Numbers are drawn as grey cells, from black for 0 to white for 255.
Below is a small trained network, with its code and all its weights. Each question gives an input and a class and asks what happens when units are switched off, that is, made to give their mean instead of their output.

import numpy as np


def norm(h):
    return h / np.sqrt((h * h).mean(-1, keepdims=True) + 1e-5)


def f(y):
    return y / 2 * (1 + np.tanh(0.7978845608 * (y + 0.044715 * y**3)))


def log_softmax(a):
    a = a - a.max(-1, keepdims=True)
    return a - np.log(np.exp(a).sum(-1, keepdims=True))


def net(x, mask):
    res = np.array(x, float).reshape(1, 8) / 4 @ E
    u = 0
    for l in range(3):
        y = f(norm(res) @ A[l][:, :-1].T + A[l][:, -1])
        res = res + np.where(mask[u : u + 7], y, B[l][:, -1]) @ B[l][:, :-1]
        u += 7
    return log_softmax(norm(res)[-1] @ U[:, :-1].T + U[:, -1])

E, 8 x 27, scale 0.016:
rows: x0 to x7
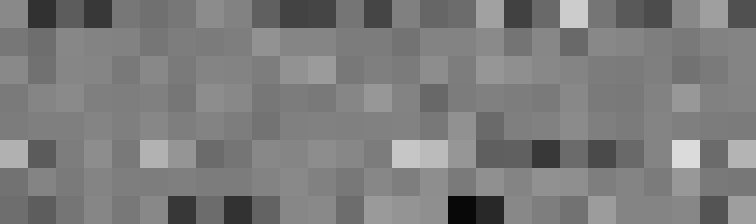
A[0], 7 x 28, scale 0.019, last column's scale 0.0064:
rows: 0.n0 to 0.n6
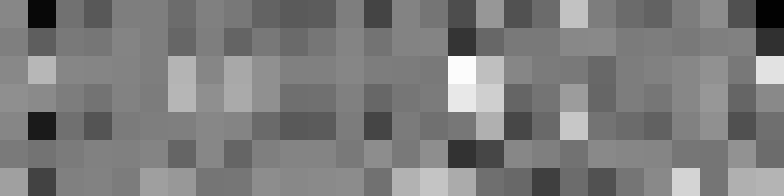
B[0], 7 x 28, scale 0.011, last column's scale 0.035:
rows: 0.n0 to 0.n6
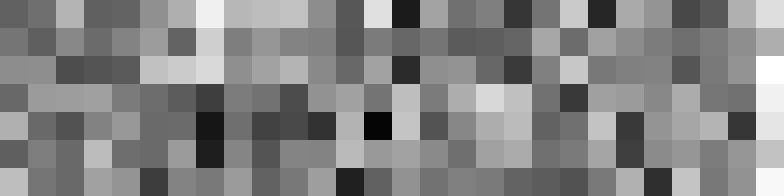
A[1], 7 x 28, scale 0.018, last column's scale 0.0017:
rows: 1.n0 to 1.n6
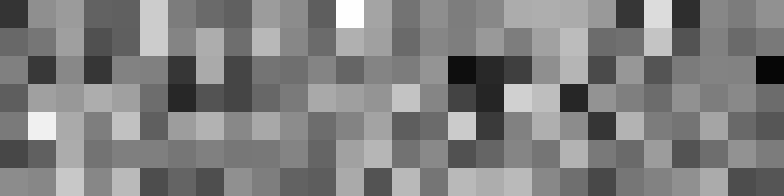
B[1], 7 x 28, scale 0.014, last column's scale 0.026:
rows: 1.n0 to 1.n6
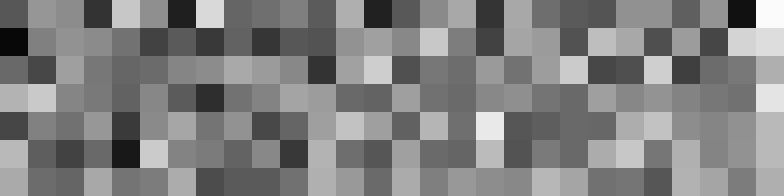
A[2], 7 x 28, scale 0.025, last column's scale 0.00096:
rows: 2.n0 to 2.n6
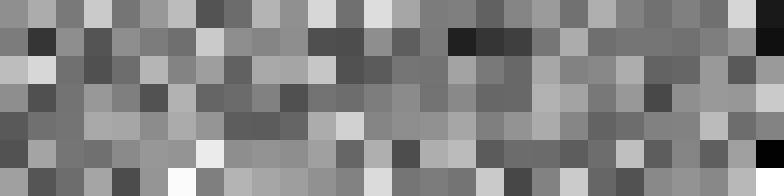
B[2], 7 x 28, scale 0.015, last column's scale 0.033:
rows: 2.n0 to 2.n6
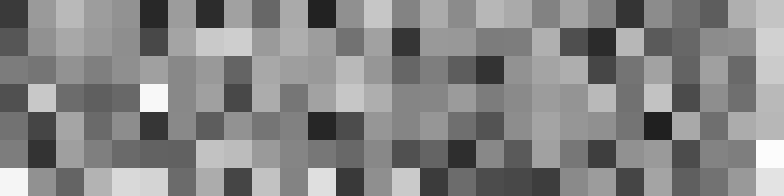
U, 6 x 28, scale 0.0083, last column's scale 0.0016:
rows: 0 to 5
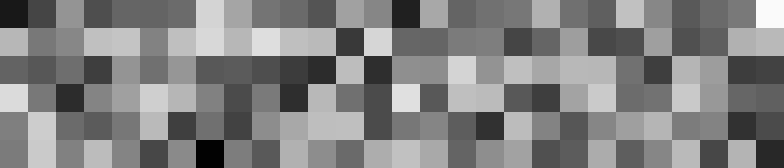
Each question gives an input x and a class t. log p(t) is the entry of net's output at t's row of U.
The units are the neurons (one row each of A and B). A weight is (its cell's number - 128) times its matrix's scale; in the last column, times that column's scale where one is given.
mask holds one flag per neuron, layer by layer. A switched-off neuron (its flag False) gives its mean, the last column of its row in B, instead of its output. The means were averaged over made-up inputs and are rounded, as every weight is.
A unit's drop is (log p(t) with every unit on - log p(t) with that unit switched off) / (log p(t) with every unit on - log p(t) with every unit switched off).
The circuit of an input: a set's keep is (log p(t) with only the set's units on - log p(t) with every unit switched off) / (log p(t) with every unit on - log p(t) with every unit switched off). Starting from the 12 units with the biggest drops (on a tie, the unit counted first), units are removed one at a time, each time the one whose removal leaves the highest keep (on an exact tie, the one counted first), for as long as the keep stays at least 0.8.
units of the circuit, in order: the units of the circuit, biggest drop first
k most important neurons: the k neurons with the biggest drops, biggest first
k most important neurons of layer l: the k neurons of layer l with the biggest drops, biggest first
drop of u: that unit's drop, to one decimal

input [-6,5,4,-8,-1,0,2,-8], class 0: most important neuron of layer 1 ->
1.n1
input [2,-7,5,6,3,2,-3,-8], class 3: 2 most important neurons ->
1.n0; 0.n3
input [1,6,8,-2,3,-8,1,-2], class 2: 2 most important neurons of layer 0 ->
0.n0; 0.n6
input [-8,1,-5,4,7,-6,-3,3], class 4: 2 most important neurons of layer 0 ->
0.n6; 0.n2
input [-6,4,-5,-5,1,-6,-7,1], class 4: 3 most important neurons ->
0.n2; 0.n0; 0.n6
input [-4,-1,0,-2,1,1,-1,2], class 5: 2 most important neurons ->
0.n2; 0.n0
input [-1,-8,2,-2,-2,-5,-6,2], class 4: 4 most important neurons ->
0.n6; 0.n0; 0.n2; 0.n4
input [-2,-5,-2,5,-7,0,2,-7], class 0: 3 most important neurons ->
0.n6; 0.n2; 1.n1
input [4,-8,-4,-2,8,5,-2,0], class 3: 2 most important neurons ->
0.n4; 0.n2
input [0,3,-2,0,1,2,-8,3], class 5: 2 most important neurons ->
0.n5; 0.n2
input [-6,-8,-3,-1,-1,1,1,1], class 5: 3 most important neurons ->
0.n0; 0.n2; 1.n0
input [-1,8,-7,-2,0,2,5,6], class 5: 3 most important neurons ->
0.n5; 0.n0; 0.n2
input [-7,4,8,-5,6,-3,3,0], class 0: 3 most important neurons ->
0.n6; 0.n3; 0.n4
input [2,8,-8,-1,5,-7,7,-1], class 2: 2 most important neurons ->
0.n6; 0.n2
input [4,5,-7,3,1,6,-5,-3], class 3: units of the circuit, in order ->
0.n4
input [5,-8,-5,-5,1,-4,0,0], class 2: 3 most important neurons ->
0.n4; 0.n6; 0.n2
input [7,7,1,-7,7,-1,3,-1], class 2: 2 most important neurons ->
0.n4; 0.n6
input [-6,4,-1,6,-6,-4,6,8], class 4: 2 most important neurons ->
0.n6; 1.n0
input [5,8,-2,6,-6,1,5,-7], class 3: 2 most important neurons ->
0.n4; 1.n0
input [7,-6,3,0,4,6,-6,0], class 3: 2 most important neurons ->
0.n4; 0.n2
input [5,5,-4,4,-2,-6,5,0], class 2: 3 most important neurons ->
0.n4; 0.n6; 0.n2
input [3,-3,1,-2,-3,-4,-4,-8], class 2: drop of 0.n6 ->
0.6
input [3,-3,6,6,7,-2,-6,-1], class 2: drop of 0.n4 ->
0.8
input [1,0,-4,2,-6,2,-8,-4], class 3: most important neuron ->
0.n3
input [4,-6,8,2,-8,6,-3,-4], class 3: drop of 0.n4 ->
0.4
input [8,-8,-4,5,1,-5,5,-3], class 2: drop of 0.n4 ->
1.0
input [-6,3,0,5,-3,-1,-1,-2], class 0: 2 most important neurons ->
0.n6; 1.n1
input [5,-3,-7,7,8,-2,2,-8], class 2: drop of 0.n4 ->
0.8
